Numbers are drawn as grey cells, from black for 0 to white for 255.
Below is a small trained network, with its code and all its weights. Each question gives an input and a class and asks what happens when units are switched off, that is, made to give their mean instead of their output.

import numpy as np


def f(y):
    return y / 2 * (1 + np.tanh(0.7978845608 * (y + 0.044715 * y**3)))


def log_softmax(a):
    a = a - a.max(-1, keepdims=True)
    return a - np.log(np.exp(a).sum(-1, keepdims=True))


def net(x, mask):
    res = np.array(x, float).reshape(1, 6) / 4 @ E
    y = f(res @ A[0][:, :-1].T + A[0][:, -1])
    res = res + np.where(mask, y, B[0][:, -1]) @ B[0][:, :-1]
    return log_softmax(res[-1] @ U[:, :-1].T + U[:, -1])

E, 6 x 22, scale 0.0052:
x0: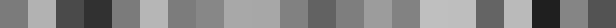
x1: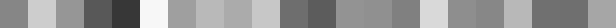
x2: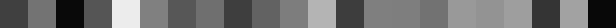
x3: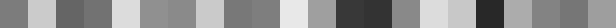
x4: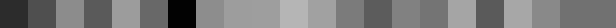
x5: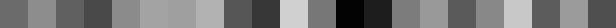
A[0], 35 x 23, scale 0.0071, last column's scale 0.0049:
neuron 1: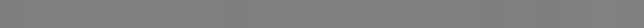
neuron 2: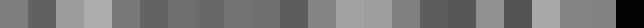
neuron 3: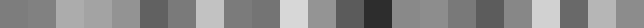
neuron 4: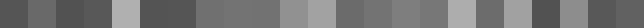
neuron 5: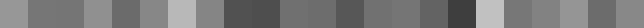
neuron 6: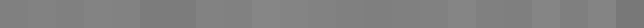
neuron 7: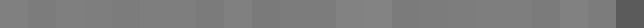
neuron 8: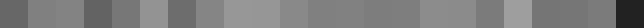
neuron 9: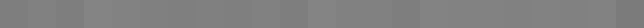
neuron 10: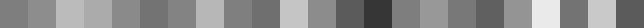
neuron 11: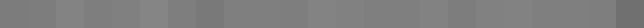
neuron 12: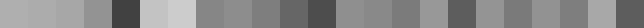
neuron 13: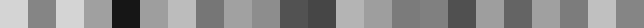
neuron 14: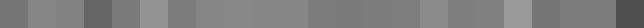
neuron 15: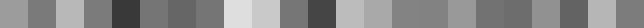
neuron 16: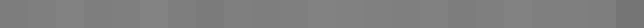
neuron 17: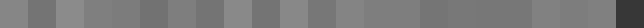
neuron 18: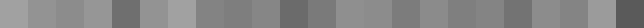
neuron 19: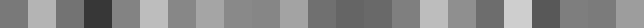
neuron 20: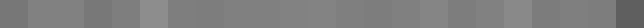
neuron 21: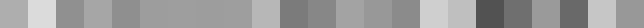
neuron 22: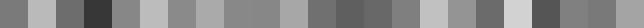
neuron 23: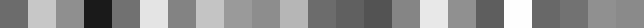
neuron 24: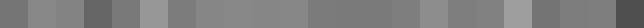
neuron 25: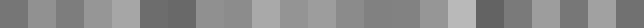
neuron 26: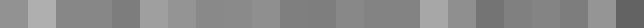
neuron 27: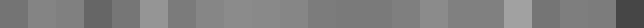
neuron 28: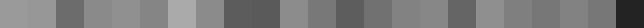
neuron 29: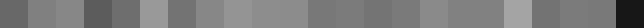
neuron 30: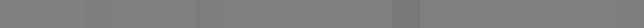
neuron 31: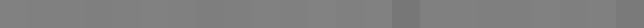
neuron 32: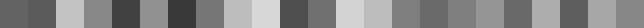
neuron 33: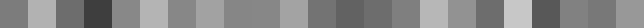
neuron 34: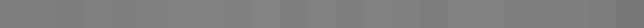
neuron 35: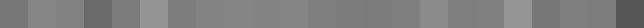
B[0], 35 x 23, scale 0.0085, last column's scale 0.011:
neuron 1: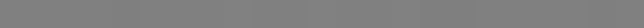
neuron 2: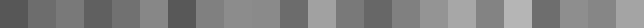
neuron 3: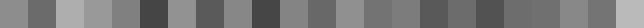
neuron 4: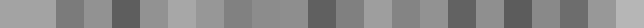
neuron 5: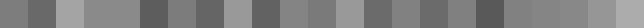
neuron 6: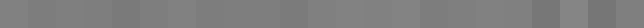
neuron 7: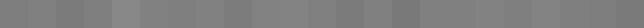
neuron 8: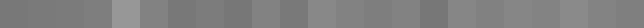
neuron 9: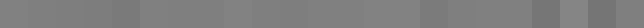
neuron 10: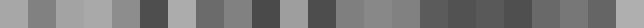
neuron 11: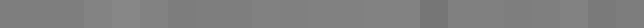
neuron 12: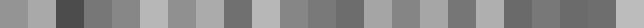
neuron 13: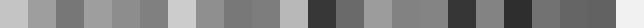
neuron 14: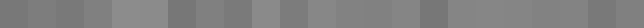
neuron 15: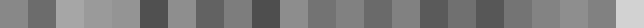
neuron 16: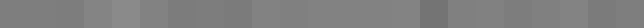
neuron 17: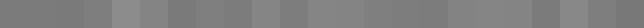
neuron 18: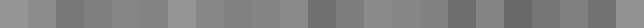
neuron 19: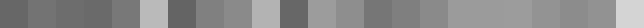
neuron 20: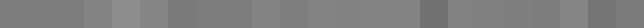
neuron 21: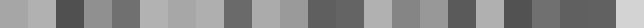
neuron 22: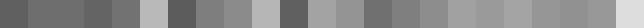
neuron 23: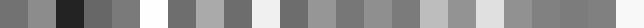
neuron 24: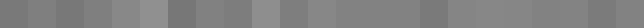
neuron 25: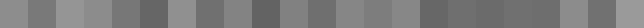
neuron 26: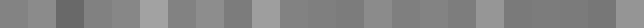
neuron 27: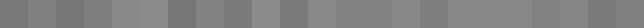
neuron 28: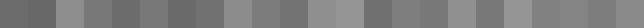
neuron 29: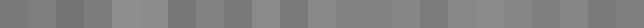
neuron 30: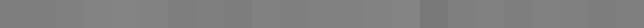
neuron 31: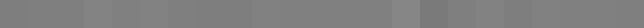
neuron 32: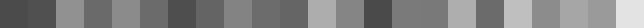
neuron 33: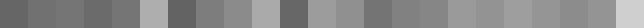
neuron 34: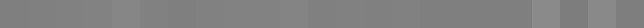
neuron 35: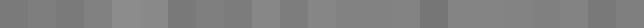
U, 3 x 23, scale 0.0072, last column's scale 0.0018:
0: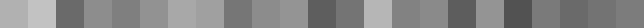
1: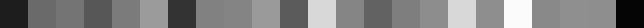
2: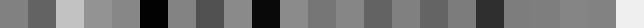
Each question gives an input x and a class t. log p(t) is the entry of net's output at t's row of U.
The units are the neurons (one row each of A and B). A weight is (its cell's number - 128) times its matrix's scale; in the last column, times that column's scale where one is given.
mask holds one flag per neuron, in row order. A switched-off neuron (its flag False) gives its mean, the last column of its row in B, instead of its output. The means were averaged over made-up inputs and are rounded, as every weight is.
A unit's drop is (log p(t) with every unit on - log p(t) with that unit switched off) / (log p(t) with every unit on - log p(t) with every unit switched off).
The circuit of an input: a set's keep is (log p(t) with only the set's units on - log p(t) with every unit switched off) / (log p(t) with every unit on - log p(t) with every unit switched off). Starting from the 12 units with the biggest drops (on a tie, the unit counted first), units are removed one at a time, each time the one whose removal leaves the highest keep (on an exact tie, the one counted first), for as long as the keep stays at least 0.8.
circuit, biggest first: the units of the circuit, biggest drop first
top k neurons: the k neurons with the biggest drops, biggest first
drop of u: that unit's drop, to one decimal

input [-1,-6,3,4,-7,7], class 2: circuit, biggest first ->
[neuron 23; neuron 5]
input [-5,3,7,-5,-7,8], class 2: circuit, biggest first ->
[neuron 23; neuron 5]
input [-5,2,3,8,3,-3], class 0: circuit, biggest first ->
[neuron 32]
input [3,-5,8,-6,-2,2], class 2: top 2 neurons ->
[neuron 23; neuron 21]
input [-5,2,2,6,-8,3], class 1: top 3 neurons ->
[neuron 13; neuron 4; neuron 28]
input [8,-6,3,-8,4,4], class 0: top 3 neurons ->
[neuron 4; neuron 32; neuron 15]
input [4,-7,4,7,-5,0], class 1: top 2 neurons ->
[neuron 13; neuron 21]
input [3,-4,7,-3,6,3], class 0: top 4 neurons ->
[neuron 4; neuron 32; neuron 2; neuron 23]
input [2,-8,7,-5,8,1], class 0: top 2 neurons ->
[neuron 4; neuron 32]
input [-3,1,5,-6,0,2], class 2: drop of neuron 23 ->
0.5
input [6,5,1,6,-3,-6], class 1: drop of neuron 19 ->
0.1
